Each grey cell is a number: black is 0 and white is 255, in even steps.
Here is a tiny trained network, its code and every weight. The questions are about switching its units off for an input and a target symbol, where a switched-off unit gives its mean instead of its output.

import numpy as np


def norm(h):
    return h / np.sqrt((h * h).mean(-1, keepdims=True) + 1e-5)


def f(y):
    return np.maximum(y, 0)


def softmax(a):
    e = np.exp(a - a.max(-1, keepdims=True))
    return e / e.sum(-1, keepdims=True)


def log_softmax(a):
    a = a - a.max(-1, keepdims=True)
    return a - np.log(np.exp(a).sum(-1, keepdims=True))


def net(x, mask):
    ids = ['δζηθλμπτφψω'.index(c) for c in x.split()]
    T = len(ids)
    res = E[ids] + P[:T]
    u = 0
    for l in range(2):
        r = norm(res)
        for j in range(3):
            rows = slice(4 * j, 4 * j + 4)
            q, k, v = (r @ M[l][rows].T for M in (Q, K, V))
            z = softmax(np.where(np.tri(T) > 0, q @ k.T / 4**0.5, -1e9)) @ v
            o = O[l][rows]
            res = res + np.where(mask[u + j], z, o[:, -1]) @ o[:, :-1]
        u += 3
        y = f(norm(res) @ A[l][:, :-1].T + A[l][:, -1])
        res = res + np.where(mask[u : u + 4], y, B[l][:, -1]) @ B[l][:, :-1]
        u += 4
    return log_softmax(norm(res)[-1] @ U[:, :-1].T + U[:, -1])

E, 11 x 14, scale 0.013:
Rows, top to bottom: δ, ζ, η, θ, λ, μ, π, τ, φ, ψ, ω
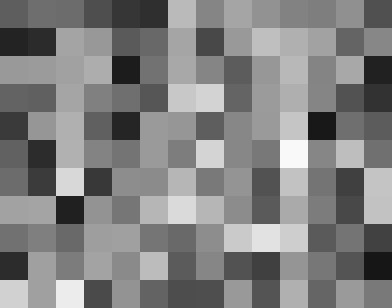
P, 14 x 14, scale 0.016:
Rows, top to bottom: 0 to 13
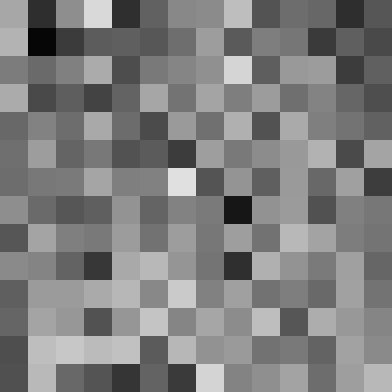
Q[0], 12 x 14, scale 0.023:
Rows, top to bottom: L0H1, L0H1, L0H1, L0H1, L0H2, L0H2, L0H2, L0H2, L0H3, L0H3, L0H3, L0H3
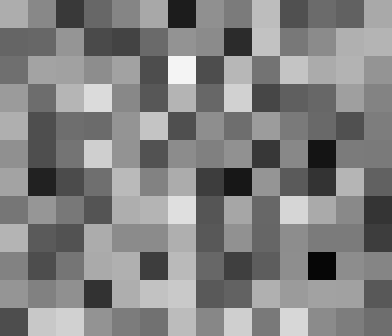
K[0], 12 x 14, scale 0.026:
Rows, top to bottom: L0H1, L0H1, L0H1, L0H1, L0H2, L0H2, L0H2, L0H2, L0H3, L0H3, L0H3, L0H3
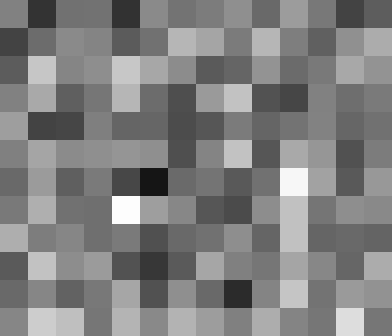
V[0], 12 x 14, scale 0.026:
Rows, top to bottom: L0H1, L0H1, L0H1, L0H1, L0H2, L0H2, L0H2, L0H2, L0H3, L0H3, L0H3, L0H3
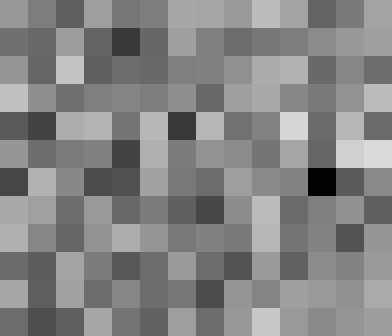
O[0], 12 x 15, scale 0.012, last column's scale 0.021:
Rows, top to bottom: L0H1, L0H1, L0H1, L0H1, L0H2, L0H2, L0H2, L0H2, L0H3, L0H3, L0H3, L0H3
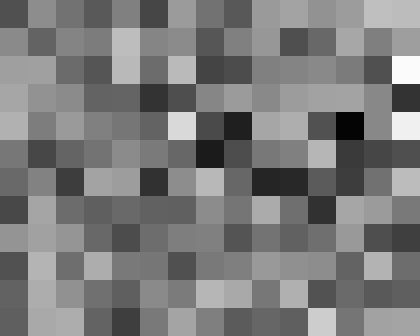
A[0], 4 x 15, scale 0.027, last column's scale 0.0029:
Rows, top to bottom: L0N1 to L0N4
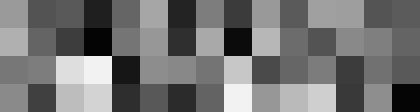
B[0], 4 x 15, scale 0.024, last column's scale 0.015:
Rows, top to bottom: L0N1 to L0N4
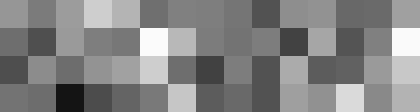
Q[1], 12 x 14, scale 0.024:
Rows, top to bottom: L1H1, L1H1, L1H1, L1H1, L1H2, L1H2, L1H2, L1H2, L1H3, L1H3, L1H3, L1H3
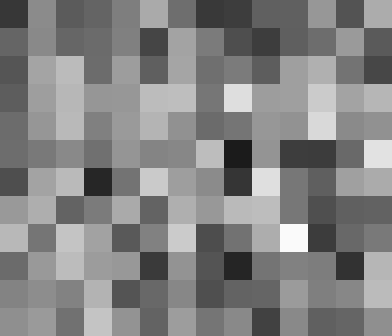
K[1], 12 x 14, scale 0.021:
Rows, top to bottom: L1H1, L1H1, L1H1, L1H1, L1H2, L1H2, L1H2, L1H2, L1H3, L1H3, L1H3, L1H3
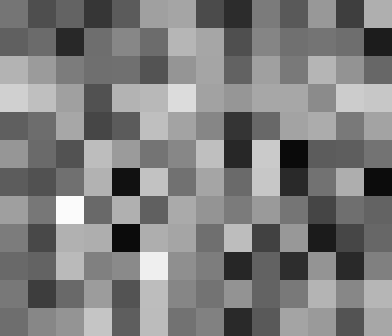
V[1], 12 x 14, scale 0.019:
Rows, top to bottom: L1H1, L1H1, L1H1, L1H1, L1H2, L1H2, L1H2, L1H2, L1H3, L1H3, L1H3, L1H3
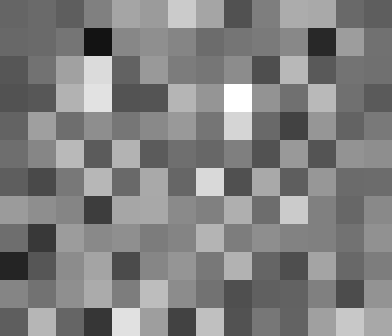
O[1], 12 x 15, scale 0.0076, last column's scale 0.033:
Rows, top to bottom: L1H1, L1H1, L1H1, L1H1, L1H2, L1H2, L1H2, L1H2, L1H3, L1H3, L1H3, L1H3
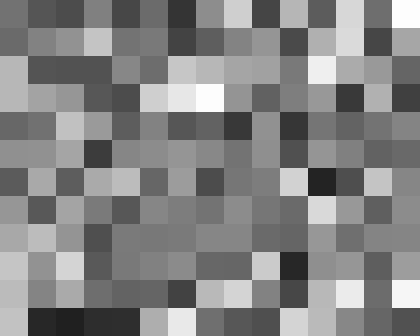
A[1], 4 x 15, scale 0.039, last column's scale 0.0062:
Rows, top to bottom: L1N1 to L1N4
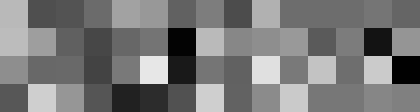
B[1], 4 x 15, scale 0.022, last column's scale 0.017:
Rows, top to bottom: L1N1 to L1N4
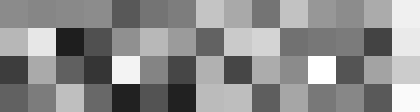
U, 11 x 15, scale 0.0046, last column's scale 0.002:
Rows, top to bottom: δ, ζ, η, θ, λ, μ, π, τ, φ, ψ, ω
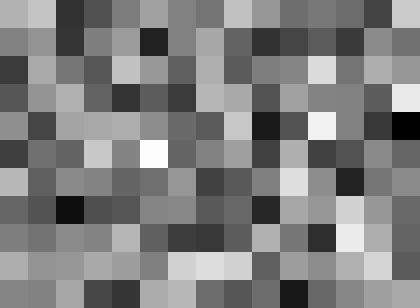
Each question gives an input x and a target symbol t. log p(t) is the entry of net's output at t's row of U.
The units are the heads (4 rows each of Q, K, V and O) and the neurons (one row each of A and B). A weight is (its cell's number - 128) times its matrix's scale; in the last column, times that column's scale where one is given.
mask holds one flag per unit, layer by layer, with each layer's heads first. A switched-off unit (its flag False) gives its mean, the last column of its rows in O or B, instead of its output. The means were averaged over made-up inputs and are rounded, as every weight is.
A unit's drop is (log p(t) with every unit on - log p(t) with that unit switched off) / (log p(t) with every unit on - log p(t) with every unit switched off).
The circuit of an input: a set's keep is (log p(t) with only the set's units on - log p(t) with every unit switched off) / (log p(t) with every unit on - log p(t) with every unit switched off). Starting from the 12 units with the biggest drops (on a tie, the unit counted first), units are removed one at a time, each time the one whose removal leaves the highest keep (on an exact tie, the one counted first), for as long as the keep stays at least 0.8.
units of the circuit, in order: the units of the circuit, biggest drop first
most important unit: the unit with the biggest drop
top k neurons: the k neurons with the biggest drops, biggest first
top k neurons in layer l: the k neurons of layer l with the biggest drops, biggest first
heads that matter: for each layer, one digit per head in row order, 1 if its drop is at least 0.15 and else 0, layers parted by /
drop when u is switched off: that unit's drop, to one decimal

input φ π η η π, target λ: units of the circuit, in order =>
L0H2
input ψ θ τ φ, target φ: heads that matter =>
111 / 000
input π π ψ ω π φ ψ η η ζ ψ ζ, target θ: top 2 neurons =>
L0N2, L1N4
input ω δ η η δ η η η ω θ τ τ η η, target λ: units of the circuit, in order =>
L0H2, L0N1
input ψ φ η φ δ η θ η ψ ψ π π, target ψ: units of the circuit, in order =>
L0H3, L1N1, L0H2
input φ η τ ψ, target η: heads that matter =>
010 / 000
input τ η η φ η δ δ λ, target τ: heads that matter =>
011 / 001
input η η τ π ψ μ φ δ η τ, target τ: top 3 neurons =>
L0N2, L1N2, L1N3
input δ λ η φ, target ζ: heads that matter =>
010 / 000
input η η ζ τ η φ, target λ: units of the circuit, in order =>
L0N1, L0H2
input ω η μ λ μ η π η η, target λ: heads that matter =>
011 / 000
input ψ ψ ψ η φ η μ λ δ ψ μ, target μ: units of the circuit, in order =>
L0H1, L0N3
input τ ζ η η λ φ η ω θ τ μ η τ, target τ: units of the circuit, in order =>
L0H2, L0H1, L0N4
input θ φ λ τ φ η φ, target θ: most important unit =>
L1N4
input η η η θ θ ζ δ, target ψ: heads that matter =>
010 / 100
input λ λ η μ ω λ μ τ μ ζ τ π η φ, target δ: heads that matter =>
011 / 000
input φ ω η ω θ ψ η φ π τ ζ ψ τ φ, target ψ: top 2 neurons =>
L1N1, L0N2
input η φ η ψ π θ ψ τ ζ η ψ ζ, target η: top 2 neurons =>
L1N3, L0N2
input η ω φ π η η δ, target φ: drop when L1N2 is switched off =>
0.1
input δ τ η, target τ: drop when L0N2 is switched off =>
0.0
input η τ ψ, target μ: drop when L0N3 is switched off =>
0.3
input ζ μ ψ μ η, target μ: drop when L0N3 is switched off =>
0.3
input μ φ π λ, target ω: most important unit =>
L0N2
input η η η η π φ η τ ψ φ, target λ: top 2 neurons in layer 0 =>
L0N1, L0N2
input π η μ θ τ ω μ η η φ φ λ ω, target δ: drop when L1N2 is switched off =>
0.5
